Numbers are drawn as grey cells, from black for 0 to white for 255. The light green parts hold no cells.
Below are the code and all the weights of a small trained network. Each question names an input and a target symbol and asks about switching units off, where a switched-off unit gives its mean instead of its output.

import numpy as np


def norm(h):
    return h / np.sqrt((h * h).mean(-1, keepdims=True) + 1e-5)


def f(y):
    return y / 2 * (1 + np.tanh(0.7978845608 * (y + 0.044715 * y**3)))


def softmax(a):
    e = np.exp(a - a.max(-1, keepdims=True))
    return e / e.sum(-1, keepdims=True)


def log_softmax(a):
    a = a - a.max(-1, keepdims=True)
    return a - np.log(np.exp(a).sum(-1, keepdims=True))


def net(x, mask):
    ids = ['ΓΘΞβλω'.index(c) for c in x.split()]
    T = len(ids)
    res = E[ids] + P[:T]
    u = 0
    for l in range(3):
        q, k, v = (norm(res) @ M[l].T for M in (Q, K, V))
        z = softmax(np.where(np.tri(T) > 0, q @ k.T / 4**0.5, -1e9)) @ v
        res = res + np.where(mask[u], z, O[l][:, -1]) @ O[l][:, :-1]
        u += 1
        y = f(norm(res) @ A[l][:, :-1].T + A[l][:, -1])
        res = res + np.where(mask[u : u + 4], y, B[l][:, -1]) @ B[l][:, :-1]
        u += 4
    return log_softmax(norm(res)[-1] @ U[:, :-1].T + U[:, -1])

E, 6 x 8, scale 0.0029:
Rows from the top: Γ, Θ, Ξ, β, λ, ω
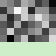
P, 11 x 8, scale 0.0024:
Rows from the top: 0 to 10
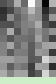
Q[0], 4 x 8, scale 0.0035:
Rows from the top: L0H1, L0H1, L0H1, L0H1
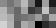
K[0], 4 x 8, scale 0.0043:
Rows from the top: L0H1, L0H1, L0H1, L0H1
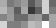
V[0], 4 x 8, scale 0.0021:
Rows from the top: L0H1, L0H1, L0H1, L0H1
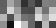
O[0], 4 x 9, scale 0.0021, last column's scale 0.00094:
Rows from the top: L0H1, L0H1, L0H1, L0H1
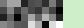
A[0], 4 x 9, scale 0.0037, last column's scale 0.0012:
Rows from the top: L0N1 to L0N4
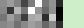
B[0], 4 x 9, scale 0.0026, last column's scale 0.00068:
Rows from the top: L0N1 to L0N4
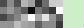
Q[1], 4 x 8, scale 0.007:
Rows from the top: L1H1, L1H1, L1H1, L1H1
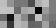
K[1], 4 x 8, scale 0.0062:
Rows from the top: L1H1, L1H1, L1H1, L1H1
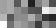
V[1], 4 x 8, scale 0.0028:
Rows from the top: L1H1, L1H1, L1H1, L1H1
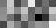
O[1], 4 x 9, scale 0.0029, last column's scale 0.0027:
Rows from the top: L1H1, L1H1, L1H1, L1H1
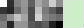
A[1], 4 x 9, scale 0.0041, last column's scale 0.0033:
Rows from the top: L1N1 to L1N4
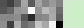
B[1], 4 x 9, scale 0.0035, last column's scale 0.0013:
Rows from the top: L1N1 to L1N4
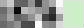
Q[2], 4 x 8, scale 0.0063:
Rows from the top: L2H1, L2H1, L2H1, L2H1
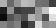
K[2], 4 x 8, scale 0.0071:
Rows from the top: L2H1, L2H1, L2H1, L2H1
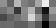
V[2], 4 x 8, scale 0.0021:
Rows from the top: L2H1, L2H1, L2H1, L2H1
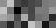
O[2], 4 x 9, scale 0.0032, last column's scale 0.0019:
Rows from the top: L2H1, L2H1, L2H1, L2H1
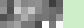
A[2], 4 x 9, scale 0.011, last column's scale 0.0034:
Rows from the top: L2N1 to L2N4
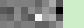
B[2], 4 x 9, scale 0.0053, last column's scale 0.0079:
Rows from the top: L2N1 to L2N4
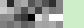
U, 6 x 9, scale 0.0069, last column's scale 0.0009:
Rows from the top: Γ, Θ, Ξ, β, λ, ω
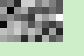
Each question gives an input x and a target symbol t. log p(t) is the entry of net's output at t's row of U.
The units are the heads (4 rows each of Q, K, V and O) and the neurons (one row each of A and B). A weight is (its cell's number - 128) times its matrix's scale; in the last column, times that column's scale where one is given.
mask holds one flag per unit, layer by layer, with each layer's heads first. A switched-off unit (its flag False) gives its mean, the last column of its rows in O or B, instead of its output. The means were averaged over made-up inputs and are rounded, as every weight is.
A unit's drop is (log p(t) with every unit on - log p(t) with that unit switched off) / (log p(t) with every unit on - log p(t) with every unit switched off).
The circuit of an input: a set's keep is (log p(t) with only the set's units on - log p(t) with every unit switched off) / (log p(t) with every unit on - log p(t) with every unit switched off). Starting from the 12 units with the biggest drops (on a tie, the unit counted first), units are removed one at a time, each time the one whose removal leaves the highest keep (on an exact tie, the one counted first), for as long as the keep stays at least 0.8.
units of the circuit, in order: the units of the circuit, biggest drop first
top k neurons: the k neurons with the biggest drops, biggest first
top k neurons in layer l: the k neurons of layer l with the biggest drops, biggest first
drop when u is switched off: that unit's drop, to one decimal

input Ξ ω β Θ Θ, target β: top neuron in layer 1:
(L1N4)
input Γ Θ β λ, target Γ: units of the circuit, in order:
(L0N3, L2N3, L1N2)
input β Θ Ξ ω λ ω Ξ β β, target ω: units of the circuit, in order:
(L1H1, L2N3)
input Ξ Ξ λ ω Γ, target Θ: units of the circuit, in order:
(L1H1, L2N3, L0N3)
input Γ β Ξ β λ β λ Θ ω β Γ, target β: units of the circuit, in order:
(L1H1, L2N3)
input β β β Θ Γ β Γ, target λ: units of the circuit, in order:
(L2N3, L0H1)
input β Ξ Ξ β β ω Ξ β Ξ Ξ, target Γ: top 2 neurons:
(L2N3, L1N4)
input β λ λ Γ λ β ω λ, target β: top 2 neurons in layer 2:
(L2N3, L2N1)
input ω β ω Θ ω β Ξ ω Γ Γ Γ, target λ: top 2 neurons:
(L2N3, L1N4)
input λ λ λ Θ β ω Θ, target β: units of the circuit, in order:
(L2N3, L1H1, L1N4)
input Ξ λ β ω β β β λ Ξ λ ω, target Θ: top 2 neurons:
(L2N3, L2N1)
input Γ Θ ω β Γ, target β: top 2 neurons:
(L2N3, L1N1)
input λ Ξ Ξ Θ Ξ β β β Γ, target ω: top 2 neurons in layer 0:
(L0N3, L0N1)
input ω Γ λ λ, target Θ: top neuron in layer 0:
(L0N3)
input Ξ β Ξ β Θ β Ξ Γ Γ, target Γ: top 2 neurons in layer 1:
(L1N1, L1N4)
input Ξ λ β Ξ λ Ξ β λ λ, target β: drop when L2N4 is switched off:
0.0
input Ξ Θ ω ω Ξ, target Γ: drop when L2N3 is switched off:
0.6
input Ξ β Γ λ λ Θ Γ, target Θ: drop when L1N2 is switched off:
0.1
